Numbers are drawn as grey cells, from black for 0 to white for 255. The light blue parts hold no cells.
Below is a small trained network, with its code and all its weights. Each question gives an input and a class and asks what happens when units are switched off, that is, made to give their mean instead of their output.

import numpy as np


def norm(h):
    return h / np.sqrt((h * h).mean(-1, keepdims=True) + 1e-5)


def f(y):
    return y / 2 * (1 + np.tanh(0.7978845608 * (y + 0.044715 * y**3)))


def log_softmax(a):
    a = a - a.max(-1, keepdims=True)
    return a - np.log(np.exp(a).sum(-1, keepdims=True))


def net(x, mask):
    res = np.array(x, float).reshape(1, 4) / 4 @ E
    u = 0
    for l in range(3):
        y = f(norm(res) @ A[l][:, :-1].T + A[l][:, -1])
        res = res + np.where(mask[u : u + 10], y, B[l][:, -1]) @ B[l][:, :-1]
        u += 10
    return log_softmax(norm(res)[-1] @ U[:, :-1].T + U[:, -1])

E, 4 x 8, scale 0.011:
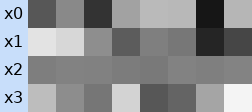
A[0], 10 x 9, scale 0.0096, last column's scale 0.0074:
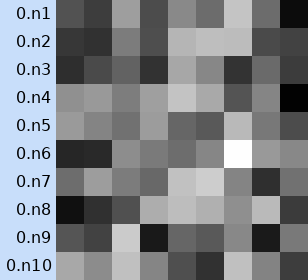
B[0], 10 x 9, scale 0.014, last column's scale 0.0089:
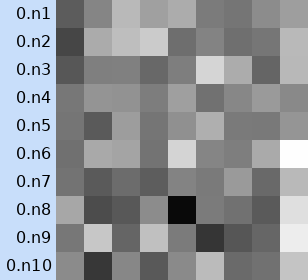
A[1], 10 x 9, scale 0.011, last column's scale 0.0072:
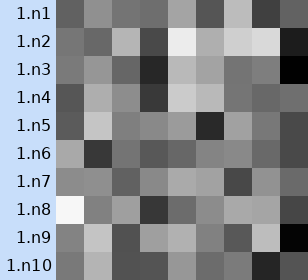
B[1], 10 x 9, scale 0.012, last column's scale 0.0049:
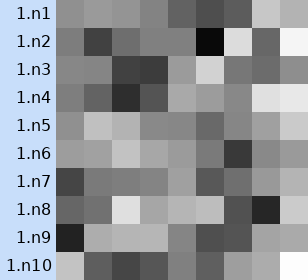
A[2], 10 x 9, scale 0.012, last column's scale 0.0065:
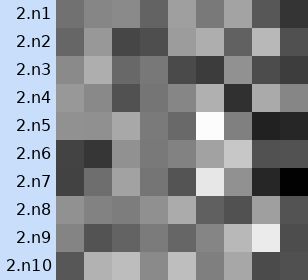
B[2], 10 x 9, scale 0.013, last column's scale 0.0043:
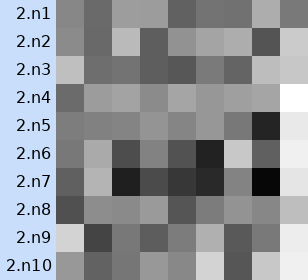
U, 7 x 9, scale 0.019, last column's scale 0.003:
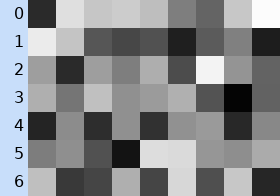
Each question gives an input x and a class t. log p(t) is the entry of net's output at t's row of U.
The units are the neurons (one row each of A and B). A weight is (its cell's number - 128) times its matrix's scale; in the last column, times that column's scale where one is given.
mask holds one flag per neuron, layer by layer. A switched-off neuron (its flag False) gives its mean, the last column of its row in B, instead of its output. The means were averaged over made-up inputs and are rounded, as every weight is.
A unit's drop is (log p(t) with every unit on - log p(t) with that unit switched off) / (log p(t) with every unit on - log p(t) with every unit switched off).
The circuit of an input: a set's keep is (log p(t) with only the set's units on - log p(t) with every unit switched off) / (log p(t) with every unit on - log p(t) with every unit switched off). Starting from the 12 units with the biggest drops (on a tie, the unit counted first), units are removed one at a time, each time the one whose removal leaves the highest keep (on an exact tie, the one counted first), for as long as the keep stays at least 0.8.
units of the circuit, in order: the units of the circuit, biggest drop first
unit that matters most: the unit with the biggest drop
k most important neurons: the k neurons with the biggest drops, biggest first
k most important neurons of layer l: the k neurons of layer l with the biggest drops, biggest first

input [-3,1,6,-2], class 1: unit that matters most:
0.n6
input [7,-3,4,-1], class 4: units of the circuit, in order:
0.n8; 0.n3
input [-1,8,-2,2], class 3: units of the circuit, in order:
0.n9; 1.n8
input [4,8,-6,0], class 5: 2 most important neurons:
0.n9; 0.n2
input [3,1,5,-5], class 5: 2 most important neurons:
1.n4; 0.n8
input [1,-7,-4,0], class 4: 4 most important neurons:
0.n8; 0.n9; 0.n2; 1.n4
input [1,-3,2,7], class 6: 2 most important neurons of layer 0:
0.n8; 0.n3
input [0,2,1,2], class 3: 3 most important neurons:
0.n9; 0.n6; 1.n8
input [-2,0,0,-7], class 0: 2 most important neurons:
0.n2; 0.n9
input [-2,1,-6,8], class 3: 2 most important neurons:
0.n6; 1.n8
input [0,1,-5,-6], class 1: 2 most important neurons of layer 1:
1.n10; 1.n1
